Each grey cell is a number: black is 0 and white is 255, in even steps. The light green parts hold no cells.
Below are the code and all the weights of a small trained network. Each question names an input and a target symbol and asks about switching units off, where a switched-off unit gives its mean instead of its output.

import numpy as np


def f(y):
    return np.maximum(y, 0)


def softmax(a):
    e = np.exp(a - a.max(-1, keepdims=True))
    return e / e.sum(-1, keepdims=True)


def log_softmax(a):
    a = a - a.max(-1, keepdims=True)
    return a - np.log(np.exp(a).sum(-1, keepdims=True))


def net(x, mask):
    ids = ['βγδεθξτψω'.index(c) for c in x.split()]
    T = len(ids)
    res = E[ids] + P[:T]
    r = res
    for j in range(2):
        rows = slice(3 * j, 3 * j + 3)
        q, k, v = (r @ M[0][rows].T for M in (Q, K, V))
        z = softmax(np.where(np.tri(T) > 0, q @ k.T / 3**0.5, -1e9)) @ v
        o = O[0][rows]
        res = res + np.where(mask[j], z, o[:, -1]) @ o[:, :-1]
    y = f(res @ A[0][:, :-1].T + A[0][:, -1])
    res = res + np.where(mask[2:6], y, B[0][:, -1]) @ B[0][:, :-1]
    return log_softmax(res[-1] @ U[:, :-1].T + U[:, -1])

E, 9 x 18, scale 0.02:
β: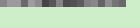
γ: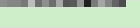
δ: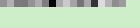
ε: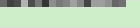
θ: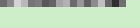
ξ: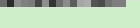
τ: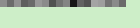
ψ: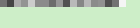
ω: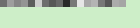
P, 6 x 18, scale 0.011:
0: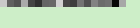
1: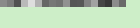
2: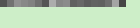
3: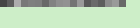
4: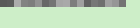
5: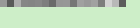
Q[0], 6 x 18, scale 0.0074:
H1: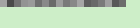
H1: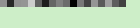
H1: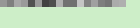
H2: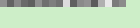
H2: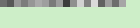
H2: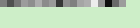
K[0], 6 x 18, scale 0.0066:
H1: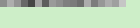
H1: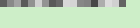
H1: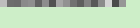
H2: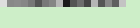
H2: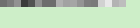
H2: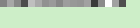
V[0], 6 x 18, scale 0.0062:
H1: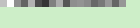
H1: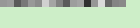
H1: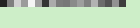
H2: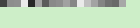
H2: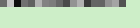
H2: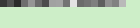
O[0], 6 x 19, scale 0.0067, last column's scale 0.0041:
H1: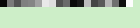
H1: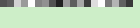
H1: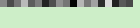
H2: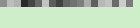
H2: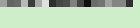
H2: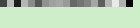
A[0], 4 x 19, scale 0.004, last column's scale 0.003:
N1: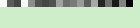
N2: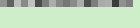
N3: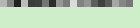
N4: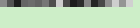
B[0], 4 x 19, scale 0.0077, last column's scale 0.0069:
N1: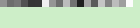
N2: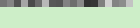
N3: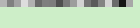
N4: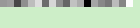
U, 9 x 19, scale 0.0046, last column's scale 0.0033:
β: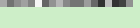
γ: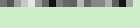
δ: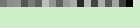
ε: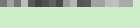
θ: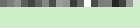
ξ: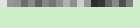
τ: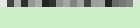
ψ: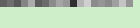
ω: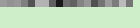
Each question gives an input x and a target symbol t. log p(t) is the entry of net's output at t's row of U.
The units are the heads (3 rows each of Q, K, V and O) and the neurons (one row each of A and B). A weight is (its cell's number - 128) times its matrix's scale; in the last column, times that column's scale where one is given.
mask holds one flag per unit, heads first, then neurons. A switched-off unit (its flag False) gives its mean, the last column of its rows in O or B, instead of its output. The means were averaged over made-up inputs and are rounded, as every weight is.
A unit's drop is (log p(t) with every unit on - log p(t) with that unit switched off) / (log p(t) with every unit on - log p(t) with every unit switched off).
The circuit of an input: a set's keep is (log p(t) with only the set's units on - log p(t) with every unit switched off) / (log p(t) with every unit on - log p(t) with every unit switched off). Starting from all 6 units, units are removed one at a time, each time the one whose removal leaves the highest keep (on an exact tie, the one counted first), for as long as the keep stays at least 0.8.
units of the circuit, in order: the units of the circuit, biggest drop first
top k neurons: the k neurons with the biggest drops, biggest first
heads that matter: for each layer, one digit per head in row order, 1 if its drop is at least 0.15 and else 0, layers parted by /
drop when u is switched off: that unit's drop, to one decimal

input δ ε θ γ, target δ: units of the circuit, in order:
H1
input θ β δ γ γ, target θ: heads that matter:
01
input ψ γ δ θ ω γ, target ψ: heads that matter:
01
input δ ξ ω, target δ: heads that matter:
10
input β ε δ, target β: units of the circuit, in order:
H1, N1, N4
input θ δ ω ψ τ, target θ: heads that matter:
01
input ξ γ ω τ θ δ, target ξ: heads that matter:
10
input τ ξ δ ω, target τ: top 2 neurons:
N1, N2
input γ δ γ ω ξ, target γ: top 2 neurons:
N1, N3
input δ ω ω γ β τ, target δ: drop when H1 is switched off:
1.6
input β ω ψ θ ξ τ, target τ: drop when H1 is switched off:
0.5
